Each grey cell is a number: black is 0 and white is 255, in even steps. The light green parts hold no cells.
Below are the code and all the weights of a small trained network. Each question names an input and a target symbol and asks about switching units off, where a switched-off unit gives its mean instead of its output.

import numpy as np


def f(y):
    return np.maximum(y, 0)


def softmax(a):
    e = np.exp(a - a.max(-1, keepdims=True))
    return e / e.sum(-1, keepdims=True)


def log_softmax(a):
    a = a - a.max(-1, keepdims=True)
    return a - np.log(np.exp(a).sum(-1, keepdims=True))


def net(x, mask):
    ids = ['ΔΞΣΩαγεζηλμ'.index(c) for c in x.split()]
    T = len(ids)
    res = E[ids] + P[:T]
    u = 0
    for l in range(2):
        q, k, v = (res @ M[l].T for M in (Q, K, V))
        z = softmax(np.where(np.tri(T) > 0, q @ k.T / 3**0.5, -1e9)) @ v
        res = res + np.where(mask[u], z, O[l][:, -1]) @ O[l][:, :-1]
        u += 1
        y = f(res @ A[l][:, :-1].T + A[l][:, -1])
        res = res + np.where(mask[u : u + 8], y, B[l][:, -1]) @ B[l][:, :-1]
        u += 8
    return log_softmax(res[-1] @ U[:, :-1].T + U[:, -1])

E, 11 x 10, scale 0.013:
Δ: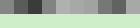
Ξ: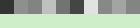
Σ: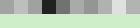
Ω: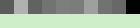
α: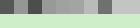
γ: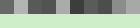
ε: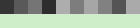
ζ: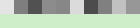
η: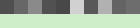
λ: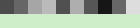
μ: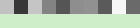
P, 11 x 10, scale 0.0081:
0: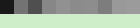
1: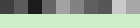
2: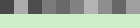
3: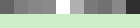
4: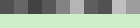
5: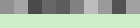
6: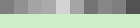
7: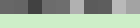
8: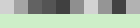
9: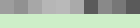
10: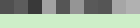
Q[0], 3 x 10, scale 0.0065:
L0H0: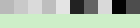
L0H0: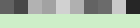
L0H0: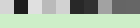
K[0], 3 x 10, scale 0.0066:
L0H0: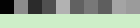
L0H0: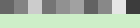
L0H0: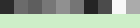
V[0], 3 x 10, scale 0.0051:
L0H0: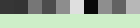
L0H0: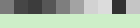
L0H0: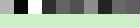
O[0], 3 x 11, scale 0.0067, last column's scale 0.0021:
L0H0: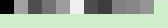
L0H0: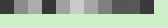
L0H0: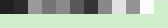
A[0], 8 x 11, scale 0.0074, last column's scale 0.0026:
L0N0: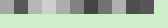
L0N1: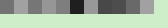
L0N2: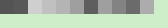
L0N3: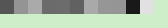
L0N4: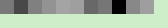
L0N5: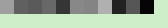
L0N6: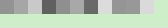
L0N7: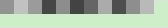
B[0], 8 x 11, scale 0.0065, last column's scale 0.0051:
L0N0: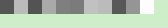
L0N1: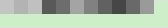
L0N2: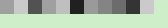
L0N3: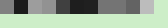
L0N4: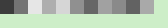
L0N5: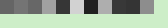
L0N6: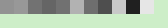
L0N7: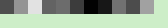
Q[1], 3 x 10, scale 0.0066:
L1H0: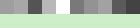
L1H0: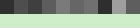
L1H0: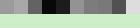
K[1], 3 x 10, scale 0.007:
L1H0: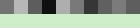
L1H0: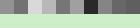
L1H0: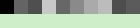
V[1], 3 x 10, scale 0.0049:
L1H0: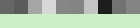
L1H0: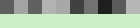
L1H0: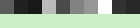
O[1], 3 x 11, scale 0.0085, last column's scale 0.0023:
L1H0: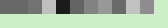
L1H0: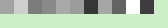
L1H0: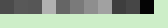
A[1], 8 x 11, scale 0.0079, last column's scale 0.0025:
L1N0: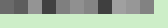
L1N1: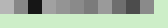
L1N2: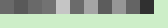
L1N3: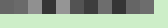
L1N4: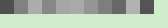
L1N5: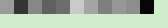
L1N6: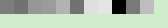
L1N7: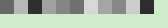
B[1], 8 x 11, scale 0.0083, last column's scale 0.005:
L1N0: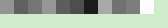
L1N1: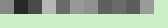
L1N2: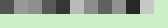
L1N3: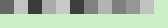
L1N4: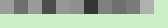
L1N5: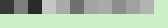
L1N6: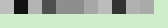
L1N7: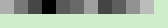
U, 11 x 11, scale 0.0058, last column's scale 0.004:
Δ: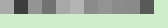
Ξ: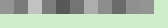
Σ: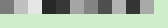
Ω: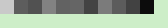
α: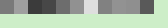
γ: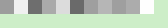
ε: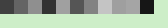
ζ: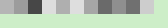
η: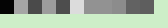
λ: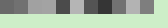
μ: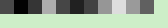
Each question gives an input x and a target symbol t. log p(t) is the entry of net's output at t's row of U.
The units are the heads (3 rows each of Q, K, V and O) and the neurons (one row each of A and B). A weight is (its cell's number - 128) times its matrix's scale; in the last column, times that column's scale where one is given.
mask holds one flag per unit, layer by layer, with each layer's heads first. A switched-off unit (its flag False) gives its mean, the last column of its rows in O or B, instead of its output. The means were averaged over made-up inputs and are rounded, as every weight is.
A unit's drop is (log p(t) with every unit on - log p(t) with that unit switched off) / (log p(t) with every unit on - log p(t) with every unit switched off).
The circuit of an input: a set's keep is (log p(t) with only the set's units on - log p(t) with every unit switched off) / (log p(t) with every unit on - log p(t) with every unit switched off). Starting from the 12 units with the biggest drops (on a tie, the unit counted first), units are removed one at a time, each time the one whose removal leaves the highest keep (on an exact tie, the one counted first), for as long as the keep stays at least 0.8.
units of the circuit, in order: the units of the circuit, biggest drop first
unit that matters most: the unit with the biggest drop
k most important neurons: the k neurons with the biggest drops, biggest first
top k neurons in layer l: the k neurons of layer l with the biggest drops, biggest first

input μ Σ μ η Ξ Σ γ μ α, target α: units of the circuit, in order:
L1N7; L0H0
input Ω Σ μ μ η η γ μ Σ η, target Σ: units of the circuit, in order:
L1H0; L0N6; L0N4; L0N0
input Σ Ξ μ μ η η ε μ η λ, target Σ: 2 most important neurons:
L0N2; L0N4
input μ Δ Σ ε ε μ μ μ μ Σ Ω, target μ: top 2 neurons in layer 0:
L0N3; L0N2
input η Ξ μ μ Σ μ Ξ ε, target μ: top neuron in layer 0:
L0N0
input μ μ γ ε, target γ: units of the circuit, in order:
L1H0; L1N3; L0N2; L0N7
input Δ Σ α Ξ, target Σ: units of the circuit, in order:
L1H0; L1N2
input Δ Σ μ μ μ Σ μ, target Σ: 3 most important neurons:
L1N2; L0N2; L0N6
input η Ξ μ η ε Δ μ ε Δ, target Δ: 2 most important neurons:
L1N6; L0N4
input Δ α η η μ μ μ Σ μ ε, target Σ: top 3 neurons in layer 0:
L0N4; L0N0; L0N6
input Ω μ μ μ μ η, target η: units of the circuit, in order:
L0N5; L0H0; L1H0
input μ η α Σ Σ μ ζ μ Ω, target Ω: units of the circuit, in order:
L0N5; L0H0; L0N3
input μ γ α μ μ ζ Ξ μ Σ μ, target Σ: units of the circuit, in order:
L1H0; L1N2; L0N6; L0N2
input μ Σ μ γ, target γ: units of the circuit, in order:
L1N3; L1H0
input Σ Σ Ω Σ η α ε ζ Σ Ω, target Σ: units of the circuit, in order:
L1H0; L1N2
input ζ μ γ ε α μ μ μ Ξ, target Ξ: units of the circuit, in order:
L0H0; L1N6
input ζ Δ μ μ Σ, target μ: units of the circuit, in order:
L0H0; L1N0; L0N0
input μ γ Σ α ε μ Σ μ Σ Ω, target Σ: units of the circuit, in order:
L1H0; L1N2; L0N6
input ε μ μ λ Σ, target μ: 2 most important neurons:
L1N0; L0N0
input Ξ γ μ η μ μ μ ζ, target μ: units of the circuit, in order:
L0H0
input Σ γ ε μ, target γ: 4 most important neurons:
L0N0; L0N1; L0N2; L0N7
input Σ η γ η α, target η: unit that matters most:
L0H0
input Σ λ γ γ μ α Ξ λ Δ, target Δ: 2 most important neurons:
L1N6; L1N4
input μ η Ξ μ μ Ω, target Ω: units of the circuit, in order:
L0H0; L0N5; L0N3
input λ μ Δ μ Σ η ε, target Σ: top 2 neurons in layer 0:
L0N4; L0N0
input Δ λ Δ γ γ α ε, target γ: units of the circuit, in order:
L1H0; L1N3
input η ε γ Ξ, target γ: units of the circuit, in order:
L1H0
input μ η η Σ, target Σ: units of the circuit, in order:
L0N6; L1H0
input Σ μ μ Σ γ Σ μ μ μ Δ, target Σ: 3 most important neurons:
L1N2; L0N6; L0N4
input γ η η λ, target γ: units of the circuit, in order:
L1H0; L0N2; L0N4
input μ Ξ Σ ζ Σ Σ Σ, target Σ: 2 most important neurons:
L0N6; L0N7
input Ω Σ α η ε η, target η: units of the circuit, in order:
L0N5; L0H0
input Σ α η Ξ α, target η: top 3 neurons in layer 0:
L0N5; L0N0; L0N4
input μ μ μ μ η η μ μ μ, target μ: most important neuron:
L1N5
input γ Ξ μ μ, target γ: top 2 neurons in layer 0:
L0N0; L0N2
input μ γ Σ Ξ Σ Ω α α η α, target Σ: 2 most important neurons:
L1N2; L0N6
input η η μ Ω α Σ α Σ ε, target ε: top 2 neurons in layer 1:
L1N3; L1N6
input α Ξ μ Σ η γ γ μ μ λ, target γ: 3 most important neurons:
L0N2; L0N7; L0N1
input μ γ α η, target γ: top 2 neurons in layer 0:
L0N2; L0N4
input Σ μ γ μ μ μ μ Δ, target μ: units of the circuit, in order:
L0H0
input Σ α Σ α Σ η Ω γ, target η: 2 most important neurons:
L0N5; L1N2
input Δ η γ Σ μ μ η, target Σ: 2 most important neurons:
L0N6; L0N2
